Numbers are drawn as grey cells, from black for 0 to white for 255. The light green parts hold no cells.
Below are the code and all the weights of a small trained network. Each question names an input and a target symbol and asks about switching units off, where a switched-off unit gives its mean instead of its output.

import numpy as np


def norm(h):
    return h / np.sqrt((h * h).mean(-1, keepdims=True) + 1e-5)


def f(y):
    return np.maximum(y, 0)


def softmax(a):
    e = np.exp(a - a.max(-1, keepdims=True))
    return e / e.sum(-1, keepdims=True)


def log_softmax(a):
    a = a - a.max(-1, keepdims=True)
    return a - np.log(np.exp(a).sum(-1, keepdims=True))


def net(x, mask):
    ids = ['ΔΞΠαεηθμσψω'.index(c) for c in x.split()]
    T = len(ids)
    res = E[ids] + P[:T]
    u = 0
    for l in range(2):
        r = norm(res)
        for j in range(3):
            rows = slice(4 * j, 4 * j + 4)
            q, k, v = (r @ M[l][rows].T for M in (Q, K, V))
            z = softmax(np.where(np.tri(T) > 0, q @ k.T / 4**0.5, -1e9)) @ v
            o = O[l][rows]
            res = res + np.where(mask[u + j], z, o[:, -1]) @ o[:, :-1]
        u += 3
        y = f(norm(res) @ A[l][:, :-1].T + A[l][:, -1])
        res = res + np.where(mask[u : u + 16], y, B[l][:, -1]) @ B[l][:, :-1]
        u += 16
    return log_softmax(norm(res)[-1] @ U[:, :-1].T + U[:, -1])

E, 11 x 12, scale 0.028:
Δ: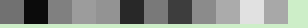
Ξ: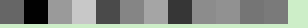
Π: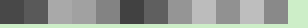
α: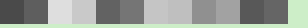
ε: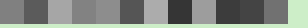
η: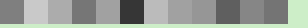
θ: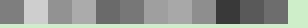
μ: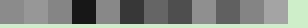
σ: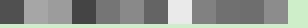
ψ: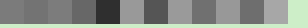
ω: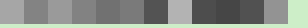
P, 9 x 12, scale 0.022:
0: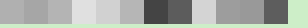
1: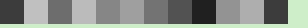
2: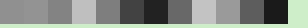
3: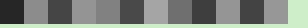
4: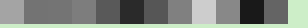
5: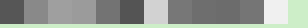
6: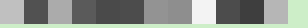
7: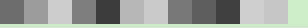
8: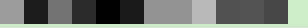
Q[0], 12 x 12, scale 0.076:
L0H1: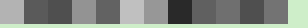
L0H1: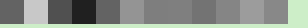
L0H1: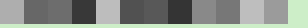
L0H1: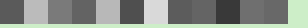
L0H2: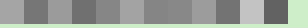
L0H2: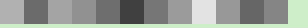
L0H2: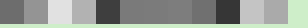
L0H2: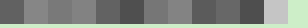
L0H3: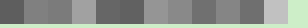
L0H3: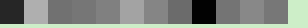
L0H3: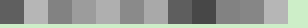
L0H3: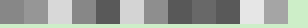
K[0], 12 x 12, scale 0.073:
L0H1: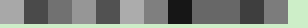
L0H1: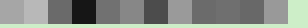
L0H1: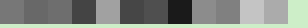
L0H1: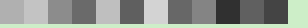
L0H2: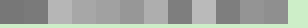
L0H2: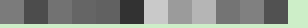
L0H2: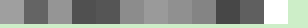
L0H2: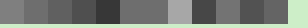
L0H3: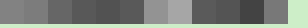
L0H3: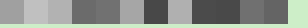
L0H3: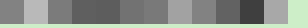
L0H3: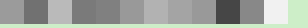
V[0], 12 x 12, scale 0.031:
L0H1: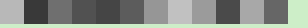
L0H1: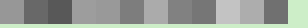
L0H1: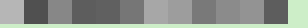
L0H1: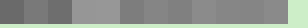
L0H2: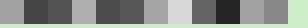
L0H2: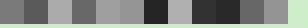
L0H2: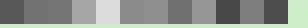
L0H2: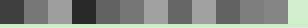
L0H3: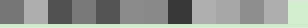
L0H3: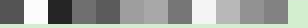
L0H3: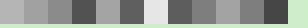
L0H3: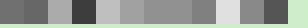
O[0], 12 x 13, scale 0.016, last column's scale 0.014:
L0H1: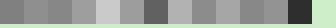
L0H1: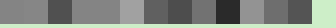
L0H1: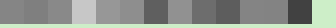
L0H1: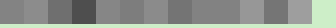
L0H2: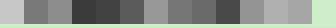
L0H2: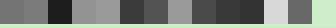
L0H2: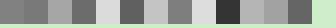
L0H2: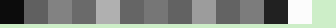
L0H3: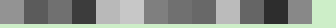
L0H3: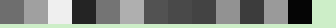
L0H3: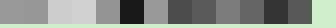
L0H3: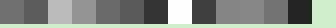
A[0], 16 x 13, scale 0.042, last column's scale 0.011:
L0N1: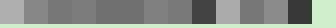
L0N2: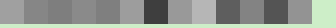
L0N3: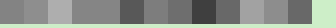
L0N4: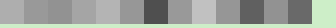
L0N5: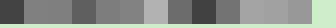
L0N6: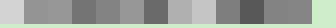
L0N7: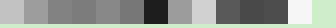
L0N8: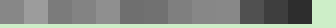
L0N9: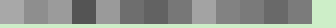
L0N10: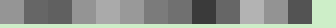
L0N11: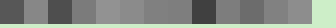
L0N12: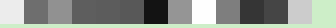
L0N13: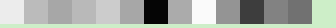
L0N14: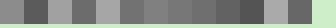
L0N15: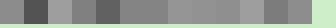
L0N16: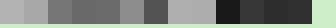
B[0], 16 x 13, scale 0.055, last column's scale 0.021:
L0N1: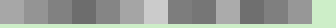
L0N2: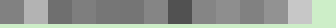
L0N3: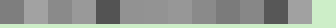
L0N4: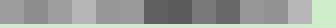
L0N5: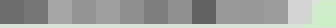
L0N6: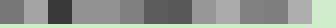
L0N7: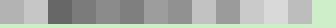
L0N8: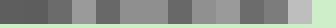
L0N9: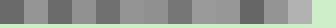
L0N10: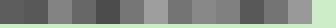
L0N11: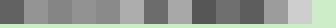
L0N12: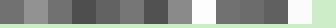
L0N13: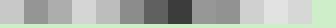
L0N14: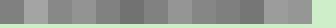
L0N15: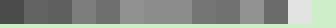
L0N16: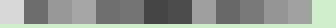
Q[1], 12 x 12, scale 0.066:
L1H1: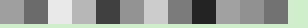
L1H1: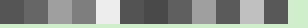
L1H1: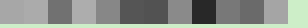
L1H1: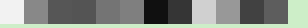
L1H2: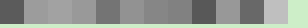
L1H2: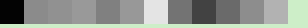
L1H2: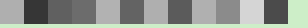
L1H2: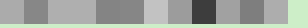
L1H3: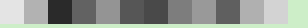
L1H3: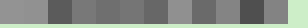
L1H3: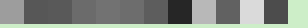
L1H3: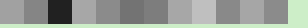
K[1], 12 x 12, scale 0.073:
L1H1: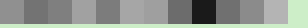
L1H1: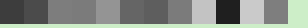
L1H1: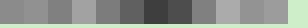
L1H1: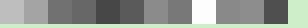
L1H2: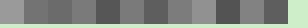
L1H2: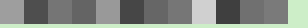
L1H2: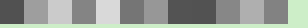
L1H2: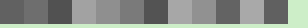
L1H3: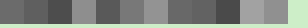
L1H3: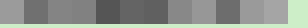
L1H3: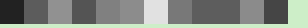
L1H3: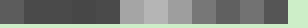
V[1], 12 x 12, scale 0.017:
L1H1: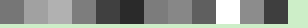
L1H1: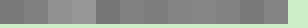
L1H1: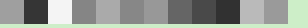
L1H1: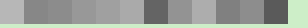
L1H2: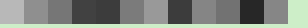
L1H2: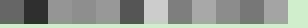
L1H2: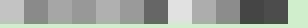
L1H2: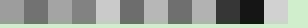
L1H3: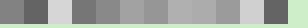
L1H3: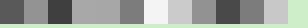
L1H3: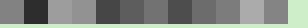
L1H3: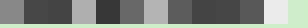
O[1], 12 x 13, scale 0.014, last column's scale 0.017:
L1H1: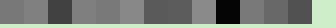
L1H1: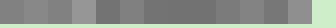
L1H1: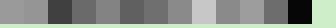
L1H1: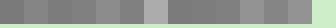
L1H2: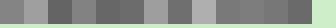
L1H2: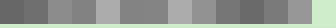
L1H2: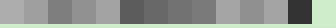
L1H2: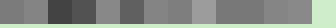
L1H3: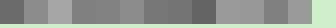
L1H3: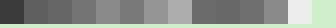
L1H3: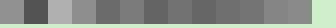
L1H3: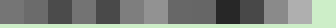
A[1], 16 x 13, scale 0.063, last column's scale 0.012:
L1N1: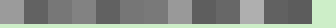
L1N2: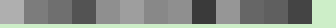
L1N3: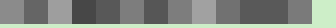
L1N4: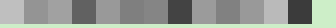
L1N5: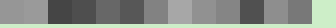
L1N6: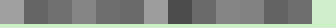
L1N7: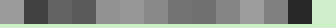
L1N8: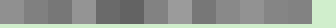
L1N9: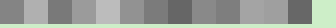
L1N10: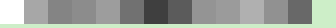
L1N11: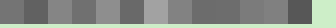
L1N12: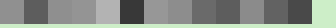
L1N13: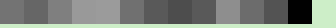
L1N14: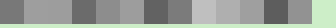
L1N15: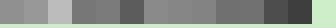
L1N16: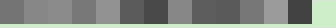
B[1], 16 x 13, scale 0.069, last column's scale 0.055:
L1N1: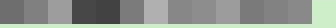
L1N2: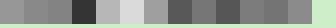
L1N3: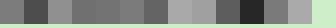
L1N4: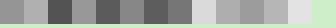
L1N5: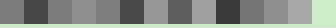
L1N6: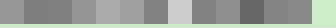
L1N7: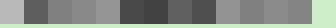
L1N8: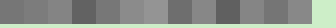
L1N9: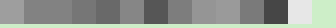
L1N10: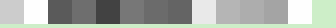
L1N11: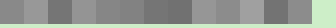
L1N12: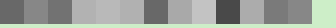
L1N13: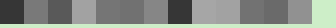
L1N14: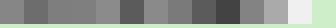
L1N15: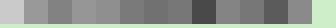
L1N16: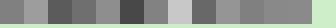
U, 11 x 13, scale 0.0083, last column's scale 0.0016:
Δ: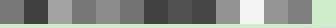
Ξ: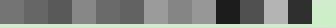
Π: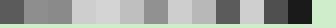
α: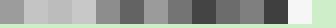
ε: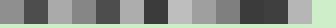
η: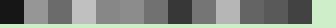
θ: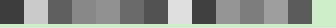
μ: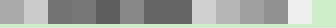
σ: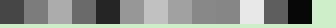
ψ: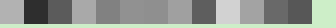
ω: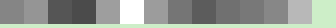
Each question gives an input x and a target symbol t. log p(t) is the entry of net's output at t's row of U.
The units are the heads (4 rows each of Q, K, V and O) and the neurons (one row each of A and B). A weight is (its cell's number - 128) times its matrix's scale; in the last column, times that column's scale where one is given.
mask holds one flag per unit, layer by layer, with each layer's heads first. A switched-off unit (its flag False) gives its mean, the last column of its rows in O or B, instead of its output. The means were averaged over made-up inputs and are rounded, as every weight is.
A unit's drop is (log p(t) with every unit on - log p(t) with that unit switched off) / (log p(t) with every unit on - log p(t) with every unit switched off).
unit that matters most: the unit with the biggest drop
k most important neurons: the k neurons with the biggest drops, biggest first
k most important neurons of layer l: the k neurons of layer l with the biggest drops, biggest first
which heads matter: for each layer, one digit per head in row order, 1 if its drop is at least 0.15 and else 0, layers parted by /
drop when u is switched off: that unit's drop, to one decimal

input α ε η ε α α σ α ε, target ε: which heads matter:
100 / 000
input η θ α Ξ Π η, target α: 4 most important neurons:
L0N13, L1N10, L0N12, L1N15
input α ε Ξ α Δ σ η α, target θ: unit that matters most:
L0H2
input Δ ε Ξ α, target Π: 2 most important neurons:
L0N12, L1N10
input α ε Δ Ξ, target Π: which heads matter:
001 / 000
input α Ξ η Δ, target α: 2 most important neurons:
L0N3, L0N13
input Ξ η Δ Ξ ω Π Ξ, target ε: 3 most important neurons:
L0N13, L1N3, L0N7
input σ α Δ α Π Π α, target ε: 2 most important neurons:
L0N13, L1N3
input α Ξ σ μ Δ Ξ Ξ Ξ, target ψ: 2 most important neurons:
L0N12, L1N10
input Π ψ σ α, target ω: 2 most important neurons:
L1N2, L0N1
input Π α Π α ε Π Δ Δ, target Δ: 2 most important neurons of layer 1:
L1N10, L1N7
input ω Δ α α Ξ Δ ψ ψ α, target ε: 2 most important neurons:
L1N3, L0N13
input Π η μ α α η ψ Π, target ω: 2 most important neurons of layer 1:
L1N2, L1N10
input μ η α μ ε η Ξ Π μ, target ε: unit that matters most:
L1N3
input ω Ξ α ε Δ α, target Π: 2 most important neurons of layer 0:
L0N12, L0N13
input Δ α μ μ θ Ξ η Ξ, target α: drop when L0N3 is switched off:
0.2
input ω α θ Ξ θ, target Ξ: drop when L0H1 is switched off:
0.5
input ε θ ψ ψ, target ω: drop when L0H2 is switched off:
1.0
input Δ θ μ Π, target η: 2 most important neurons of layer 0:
L0N12, L0N13
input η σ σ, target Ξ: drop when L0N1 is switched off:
0.0
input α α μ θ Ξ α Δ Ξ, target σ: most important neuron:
L0N12
